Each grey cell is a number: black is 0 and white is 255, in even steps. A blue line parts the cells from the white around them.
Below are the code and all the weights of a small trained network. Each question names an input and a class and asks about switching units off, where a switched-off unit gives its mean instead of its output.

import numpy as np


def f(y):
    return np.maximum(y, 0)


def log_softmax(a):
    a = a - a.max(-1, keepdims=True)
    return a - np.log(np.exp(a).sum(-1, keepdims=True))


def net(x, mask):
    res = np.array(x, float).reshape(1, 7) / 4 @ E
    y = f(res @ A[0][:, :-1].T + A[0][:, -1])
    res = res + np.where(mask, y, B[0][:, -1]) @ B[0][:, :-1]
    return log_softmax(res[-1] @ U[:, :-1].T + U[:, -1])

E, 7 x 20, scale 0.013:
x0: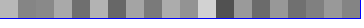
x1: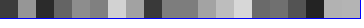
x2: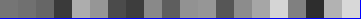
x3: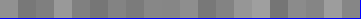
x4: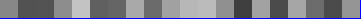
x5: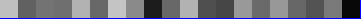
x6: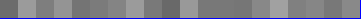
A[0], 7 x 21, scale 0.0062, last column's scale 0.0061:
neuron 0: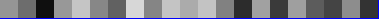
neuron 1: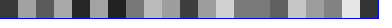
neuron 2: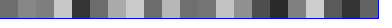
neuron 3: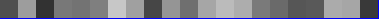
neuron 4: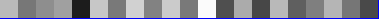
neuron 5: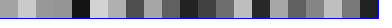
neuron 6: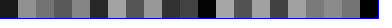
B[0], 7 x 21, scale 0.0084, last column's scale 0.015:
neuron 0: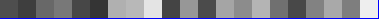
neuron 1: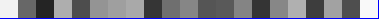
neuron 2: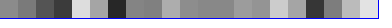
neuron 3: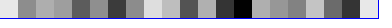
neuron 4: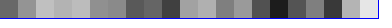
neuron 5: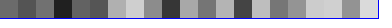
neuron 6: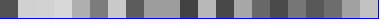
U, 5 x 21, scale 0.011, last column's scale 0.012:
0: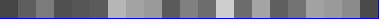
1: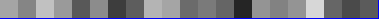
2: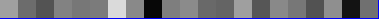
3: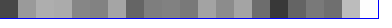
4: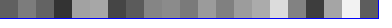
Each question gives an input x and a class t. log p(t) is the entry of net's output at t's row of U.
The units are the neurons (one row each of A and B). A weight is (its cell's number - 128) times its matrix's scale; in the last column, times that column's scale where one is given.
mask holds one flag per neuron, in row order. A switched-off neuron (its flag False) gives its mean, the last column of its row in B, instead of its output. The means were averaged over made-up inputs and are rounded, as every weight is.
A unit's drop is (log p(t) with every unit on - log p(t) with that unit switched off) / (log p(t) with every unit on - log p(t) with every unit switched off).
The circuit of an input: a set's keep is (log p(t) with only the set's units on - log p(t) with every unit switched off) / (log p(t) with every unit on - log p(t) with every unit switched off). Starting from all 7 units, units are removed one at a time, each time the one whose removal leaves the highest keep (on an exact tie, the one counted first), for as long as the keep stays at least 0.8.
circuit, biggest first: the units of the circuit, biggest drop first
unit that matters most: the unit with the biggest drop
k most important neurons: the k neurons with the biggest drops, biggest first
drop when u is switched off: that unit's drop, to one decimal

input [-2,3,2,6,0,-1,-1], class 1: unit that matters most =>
neuron 2
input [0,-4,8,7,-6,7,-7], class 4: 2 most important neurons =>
[neuron 1; neuron 0]
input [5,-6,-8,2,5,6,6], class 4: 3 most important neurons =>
[neuron 2; neuron 3; neuron 1]
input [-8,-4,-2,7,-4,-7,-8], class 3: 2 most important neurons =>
[neuron 6; neuron 3]
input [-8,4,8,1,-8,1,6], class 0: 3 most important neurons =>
[neuron 5; neuron 2; neuron 4]
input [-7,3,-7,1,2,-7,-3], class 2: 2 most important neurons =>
[neuron 1; neuron 4]
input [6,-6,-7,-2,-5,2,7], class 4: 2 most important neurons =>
[neuron 2; neuron 3]
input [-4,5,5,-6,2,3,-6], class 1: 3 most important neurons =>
[neuron 3; neuron 2; neuron 1]
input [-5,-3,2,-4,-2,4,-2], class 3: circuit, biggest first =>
[neuron 1; neuron 6]
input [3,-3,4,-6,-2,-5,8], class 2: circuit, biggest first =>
[neuron 1; neuron 3; neuron 2]
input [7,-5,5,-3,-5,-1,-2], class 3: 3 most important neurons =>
[neuron 4; neuron 3; neuron 2]
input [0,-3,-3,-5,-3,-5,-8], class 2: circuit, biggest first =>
[neuron 1; neuron 3]
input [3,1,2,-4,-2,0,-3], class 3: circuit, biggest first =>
[neuron 2; neuron 1]
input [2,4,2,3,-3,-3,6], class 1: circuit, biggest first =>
[neuron 3; neuron 2]
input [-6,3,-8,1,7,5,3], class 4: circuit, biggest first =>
[neuron 2]
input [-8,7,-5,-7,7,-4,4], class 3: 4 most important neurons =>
[neuron 6; neuron 5; neuron 0; neuron 2]
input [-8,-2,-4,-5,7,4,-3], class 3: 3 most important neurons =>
[neuron 6; neuron 5; neuron 1]
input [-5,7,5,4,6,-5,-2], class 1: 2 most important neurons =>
[neuron 3; neuron 5]
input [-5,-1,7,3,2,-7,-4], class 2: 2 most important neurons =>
[neuron 1; neuron 2]
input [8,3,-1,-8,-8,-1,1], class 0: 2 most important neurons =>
[neuron 5; neuron 6]
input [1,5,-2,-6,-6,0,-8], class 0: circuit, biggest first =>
[neuron 5]
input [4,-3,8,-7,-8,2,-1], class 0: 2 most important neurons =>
[neuron 5; neuron 2]
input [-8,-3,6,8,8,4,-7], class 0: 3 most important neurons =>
[neuron 0; neuron 4; neuron 2]
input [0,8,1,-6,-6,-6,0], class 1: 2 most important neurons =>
[neuron 3; neuron 0]
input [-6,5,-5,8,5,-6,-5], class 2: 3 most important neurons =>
[neuron 1; neuron 4; neuron 5]
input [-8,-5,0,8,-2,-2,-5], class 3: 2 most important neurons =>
[neuron 6; neuron 3]
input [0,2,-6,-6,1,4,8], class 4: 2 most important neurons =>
[neuron 2; neuron 1]
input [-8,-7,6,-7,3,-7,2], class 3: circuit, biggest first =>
[neuron 6]
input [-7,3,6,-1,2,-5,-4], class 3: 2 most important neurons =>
[neuron 6; neuron 2]
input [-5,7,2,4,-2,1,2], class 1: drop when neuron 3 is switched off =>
0.9
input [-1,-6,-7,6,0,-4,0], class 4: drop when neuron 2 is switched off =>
0.7
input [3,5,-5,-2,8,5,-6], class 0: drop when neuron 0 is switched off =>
0.8
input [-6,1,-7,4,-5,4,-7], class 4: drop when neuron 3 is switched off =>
0.0
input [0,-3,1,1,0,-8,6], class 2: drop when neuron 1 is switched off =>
0.6
